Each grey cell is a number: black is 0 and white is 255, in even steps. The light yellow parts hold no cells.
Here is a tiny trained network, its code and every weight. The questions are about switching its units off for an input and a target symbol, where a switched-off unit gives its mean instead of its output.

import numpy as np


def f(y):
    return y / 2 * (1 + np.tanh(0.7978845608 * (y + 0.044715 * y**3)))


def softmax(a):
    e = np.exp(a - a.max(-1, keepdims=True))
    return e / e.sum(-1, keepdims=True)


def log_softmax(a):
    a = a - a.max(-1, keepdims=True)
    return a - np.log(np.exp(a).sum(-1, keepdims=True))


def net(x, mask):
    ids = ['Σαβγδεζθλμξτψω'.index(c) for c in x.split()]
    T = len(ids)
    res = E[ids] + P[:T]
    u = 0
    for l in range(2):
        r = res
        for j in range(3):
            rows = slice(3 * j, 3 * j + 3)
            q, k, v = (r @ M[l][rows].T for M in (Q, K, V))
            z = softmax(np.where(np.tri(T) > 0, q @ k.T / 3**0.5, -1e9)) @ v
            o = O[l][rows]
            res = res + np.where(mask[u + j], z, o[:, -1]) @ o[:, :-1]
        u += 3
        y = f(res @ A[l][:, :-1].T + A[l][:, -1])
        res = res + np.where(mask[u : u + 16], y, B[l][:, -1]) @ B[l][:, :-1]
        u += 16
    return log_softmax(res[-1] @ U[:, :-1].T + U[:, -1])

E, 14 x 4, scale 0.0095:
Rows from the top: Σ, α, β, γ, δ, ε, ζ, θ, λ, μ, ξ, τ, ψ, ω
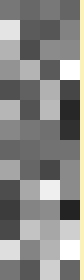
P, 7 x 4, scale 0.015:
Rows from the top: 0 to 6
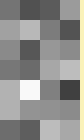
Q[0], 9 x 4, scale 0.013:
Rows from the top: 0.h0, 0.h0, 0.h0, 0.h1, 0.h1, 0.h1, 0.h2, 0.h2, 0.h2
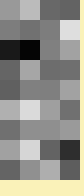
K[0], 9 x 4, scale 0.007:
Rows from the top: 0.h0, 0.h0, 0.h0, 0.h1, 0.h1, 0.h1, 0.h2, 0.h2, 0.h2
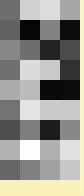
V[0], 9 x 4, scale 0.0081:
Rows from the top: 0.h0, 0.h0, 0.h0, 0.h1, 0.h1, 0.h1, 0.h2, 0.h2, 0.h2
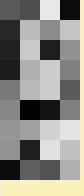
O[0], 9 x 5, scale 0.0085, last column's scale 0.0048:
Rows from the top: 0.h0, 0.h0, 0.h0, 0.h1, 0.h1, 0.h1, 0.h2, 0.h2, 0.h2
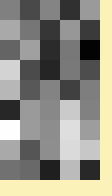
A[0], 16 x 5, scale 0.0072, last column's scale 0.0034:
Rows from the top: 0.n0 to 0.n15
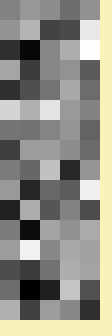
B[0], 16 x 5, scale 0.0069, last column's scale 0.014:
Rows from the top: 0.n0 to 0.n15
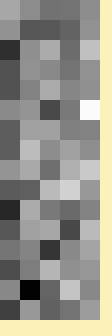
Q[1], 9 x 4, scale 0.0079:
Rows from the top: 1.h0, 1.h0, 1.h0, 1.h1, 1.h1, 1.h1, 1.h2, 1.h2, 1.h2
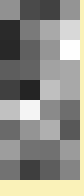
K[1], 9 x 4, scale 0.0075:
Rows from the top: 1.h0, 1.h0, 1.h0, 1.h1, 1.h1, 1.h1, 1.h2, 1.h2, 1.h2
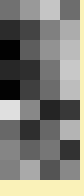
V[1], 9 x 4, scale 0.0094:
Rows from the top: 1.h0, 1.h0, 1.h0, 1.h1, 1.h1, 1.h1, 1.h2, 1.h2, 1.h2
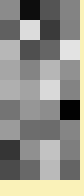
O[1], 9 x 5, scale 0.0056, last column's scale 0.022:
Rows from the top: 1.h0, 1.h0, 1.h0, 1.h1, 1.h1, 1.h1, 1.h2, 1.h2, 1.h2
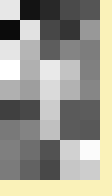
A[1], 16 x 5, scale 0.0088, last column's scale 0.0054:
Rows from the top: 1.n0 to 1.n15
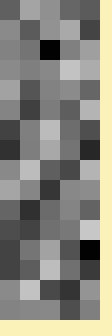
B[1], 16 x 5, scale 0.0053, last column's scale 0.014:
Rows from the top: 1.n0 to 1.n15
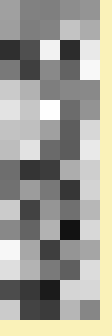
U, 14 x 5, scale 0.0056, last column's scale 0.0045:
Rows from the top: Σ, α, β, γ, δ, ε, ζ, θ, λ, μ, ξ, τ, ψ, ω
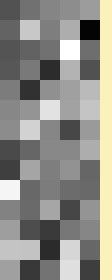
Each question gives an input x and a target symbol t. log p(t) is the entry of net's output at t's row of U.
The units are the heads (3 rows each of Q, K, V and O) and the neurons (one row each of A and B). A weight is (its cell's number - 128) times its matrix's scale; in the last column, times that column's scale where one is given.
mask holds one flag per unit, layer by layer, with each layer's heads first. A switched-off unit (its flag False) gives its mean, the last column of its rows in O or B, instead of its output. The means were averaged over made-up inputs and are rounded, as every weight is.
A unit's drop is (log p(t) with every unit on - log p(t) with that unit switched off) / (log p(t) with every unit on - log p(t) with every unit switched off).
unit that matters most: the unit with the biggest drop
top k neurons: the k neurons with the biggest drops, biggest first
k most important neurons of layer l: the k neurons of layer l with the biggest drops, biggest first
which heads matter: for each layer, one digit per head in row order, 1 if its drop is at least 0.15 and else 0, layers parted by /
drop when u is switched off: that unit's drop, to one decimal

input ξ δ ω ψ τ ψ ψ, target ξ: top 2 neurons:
(0.n14 1.n11)
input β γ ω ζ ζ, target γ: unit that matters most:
0.h0
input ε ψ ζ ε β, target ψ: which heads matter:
101 / 010
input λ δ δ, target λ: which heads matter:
111 / 111
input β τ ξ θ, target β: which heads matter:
011 / 011
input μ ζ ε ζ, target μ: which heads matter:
111 / 100
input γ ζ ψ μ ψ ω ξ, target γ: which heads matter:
110 / 110
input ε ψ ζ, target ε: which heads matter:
100 / 110
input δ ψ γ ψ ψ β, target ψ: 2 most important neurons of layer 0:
(0.n12 0.n5)
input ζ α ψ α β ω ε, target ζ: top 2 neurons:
(0.n10 1.n7)
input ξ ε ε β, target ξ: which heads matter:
101 / 110
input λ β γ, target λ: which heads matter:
111 / 110
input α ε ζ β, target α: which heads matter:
110 / 101
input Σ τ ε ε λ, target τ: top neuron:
(0.n1)
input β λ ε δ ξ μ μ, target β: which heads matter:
011 / 001
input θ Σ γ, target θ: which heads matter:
111 / 010
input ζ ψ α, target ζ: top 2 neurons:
(0.n10 1.n7)
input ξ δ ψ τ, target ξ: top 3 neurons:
(0.n14 1.n11 1.n2)
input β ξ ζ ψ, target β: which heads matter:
011 / 001
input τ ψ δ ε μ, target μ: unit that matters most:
0.h1
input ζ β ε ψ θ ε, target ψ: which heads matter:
001 / 110
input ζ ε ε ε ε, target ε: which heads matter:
101 / 110
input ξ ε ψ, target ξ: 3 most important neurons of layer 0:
(0.n14 0.n10 0.n8)
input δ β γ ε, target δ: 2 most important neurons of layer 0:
(0.n14 0.n2)
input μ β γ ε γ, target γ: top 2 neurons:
(1.n14 0.n12)
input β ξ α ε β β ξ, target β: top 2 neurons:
(0.n14 0.n5)
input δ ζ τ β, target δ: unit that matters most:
0.n14
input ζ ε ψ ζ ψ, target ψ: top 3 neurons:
(0.n5 0.n12 1.n2)
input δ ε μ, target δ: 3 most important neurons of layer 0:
(0.n14 0.n2 0.n5)
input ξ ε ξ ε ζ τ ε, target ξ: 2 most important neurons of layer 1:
(1.n11 1.n2)
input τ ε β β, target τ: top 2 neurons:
(0.n14 1.n14)
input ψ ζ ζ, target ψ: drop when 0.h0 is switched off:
0.2
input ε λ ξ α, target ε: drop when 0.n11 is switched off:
0.1
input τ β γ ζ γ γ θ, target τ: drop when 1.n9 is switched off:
0.0
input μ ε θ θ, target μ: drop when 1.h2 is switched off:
0.1
